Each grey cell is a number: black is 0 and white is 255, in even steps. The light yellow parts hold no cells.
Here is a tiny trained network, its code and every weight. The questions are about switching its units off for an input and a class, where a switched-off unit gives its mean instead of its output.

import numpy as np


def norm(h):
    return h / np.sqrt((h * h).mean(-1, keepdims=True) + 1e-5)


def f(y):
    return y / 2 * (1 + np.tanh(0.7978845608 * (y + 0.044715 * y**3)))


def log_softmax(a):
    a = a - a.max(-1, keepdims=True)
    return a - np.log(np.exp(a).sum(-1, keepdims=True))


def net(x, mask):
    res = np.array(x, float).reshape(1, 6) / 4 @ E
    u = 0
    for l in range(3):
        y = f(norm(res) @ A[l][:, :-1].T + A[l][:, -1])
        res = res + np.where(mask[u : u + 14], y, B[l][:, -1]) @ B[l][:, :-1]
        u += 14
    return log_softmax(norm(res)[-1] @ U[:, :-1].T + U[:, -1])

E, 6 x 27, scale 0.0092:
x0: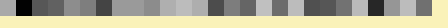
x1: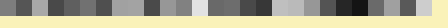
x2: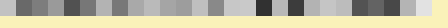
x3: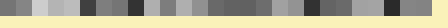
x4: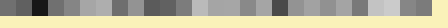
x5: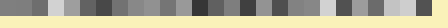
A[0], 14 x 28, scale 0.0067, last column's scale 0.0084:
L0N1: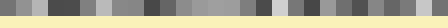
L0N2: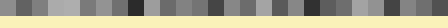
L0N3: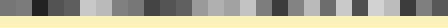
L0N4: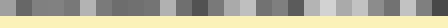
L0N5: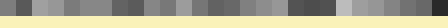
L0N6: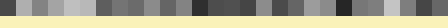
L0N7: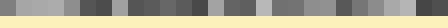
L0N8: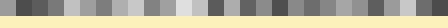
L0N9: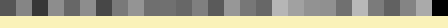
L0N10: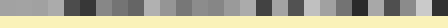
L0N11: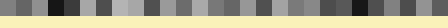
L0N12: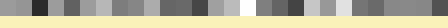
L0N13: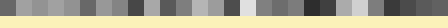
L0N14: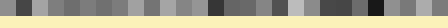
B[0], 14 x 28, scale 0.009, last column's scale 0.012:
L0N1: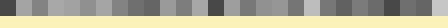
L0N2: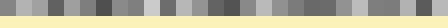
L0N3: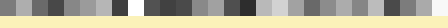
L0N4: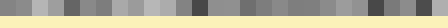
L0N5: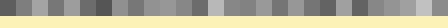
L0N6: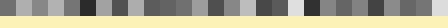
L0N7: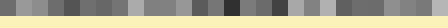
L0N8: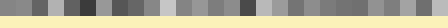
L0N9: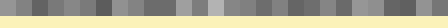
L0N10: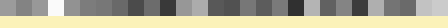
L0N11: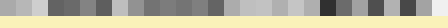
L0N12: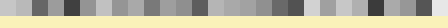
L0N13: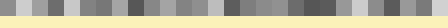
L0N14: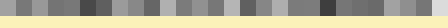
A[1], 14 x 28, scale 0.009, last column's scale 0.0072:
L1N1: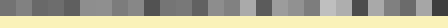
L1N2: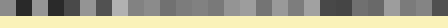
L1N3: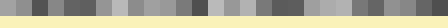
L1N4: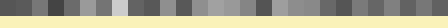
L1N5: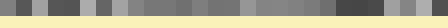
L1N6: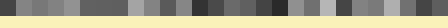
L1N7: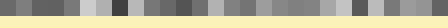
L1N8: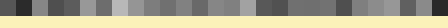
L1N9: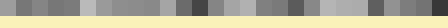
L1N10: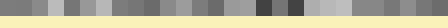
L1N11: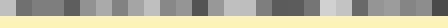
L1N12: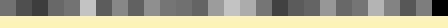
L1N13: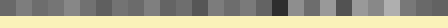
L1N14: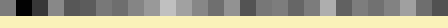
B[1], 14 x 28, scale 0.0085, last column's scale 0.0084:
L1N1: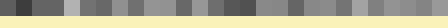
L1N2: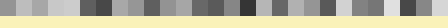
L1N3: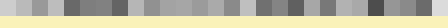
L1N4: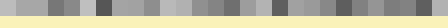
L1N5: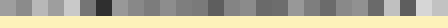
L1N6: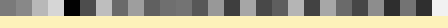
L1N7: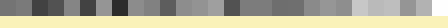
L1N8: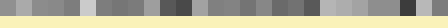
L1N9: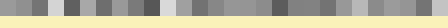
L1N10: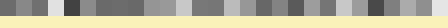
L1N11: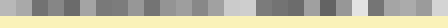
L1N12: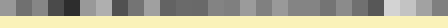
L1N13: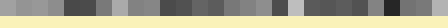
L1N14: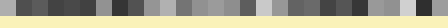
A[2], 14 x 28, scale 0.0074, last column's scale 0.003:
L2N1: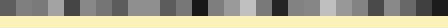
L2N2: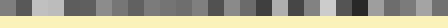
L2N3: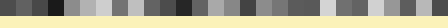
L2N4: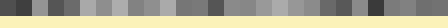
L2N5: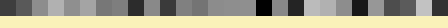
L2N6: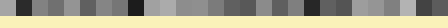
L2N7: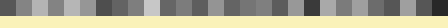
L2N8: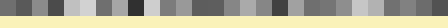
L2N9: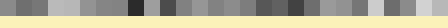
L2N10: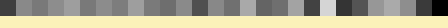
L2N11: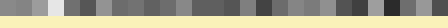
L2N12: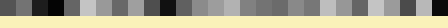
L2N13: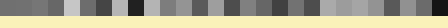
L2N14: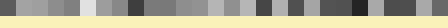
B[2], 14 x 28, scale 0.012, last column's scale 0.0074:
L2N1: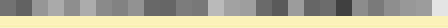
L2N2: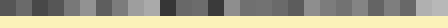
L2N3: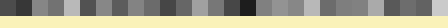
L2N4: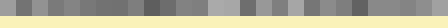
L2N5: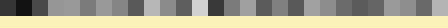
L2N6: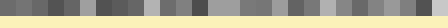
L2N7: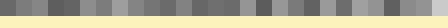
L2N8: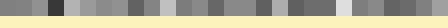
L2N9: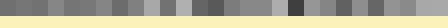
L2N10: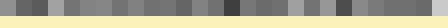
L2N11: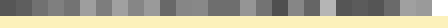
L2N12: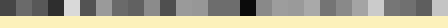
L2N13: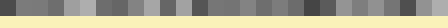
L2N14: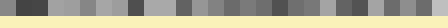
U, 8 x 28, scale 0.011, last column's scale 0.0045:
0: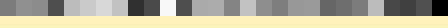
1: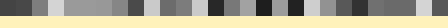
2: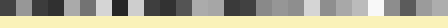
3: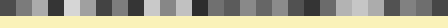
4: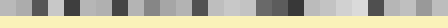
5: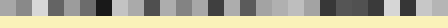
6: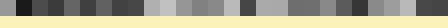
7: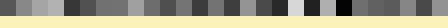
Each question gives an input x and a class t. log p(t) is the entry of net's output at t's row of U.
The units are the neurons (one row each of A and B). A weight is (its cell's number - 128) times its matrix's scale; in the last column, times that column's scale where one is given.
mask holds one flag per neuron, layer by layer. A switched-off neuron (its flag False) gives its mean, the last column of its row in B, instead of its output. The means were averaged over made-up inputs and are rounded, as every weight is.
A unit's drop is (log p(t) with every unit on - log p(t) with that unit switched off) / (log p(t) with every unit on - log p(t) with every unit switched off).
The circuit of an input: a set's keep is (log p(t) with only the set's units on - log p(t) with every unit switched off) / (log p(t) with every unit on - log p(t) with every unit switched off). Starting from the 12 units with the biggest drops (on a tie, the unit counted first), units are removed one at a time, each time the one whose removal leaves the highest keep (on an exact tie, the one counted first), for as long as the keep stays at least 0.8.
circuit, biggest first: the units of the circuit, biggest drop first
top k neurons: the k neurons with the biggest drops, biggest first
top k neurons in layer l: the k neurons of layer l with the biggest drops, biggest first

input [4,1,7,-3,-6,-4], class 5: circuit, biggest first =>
(L0N11)
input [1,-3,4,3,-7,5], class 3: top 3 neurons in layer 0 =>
(L0N12 L0N2 L0N6)
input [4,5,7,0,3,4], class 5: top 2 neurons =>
(L0N11 L0N14)
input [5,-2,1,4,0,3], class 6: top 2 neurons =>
(L0N8 L1N14)
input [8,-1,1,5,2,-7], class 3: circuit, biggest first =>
(L0N13 L0N2)
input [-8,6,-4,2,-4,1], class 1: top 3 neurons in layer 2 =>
(L2N5 L2N2 L2N14)
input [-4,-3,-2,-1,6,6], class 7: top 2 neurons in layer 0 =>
(L0N6 L0N7)
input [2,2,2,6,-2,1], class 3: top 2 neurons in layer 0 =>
(L0N2 L0N11)
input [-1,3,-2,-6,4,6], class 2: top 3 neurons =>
(L0N3 L1N7 L2N12)
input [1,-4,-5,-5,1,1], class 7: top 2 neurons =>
(L0N6 L1N6)
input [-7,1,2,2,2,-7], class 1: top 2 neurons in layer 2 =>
(L2N5 L2N14)
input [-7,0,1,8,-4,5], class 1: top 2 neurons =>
(L0N10 L2N5)
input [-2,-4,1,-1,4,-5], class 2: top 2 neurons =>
(L0N3 L1N7)
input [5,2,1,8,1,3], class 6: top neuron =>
(L0N8)
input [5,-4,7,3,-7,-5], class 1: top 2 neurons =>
(L0N10 L0N12)
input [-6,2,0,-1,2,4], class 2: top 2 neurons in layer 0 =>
(L0N3 L0N4)
